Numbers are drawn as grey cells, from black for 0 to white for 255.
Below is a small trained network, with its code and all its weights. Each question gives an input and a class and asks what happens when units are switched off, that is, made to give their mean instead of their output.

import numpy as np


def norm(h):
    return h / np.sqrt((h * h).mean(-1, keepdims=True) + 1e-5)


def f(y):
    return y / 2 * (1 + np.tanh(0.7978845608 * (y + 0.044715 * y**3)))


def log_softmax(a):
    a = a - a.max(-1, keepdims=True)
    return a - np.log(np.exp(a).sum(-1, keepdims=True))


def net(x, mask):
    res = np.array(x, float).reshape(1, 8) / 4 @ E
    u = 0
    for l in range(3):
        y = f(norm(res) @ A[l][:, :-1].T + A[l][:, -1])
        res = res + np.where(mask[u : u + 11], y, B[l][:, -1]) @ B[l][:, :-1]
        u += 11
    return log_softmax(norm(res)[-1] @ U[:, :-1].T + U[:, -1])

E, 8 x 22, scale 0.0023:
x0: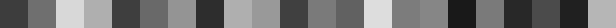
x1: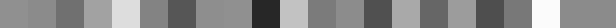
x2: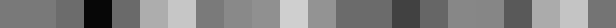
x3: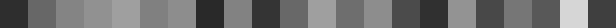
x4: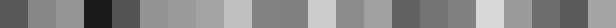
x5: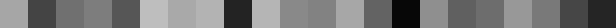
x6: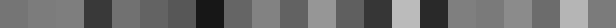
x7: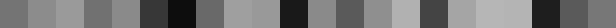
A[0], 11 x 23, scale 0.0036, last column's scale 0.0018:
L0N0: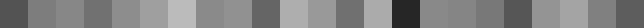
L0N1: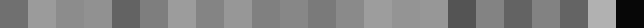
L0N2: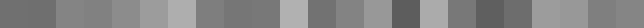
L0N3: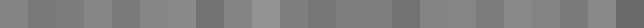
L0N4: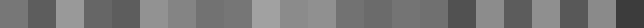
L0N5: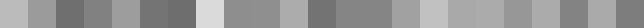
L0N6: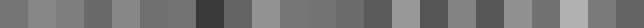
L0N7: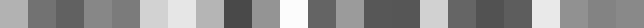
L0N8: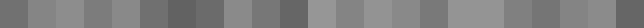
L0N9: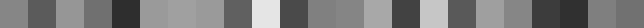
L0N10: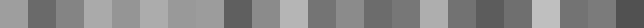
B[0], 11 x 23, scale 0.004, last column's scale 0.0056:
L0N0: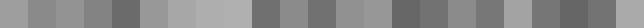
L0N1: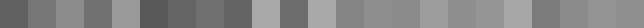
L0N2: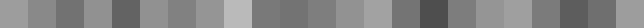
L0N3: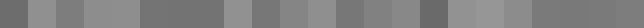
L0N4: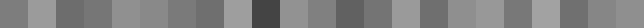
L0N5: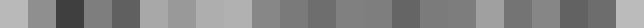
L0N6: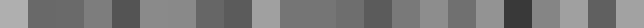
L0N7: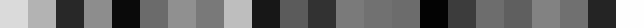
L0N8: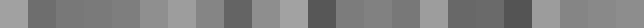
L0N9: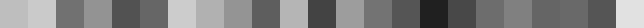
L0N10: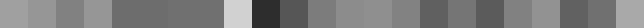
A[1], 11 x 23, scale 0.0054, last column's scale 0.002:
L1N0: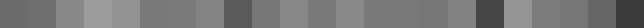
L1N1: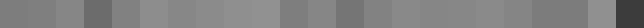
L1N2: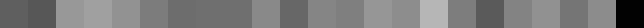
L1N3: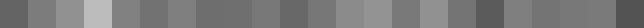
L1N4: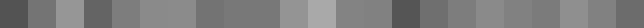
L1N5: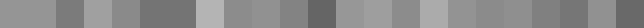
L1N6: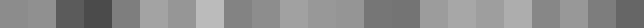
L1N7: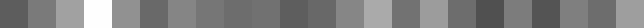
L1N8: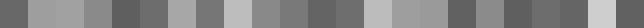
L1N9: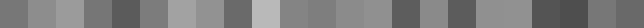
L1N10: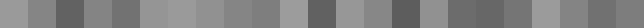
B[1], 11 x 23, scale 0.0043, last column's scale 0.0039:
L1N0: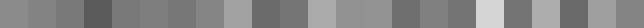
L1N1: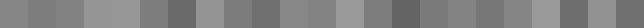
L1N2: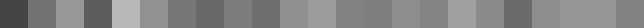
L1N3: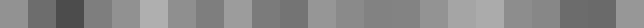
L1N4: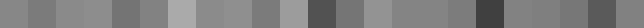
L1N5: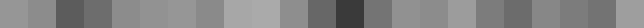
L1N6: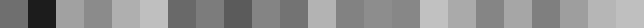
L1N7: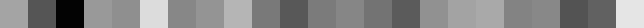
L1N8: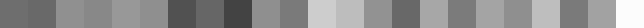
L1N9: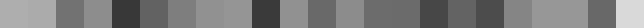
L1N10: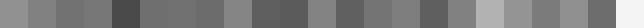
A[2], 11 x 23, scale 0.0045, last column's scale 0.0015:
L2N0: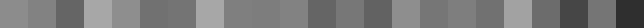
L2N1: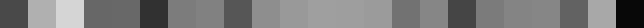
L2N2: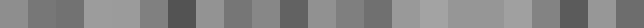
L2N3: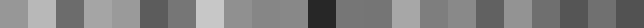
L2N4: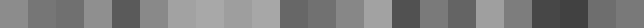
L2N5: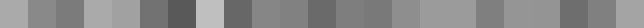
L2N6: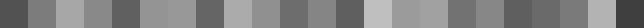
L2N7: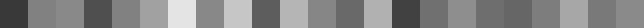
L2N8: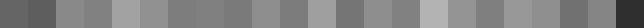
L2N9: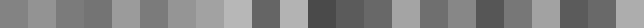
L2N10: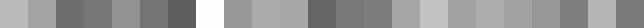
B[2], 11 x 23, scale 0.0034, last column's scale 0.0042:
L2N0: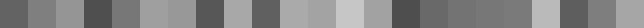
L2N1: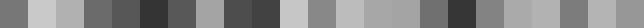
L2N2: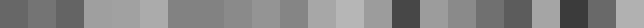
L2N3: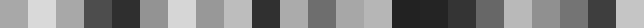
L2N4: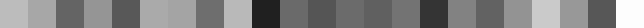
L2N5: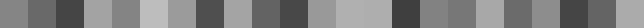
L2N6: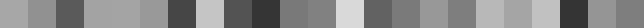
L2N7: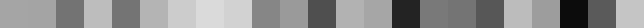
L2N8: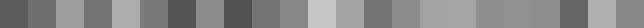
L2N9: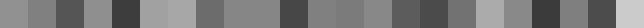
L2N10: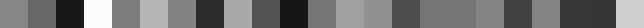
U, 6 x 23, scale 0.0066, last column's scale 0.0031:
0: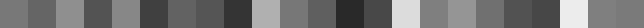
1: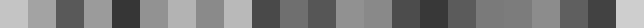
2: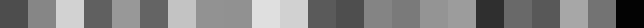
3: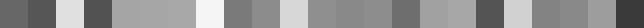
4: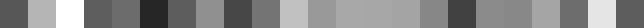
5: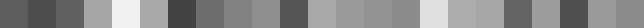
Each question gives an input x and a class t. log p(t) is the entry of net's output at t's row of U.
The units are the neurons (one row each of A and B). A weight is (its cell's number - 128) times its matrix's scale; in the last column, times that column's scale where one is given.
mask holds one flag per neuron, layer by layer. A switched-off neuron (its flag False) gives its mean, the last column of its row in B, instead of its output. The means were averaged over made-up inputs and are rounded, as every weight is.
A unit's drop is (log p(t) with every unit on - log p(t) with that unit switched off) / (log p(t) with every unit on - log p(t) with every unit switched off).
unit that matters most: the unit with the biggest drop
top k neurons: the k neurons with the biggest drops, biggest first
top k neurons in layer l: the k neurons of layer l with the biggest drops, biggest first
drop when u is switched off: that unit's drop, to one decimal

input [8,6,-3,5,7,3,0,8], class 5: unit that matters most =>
L0N7
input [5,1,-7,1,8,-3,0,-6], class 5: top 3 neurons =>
[L1N8 L1N7 L0N7]
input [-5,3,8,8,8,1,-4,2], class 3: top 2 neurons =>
[L1N6 L0N9]
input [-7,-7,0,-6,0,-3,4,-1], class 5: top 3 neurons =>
[L1N6 L0N7 L0N9]
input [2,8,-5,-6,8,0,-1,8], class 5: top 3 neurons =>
[L0N7 L0N9 L1N8]
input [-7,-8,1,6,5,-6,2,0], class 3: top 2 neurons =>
[L0N7 L2N7]
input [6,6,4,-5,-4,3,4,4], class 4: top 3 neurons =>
[L1N7 L0N7 L2N1]
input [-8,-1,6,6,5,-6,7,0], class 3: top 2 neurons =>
[L0N7 L2N7]
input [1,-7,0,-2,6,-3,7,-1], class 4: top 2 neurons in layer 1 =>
[L1N8 L1N7]
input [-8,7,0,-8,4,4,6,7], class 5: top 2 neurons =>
[L1N6 L0N7]
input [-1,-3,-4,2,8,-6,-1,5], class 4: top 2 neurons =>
[L2N1 L1N7]
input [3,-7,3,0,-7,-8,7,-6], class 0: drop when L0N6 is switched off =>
0.2
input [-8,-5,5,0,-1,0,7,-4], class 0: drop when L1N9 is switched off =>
0.1
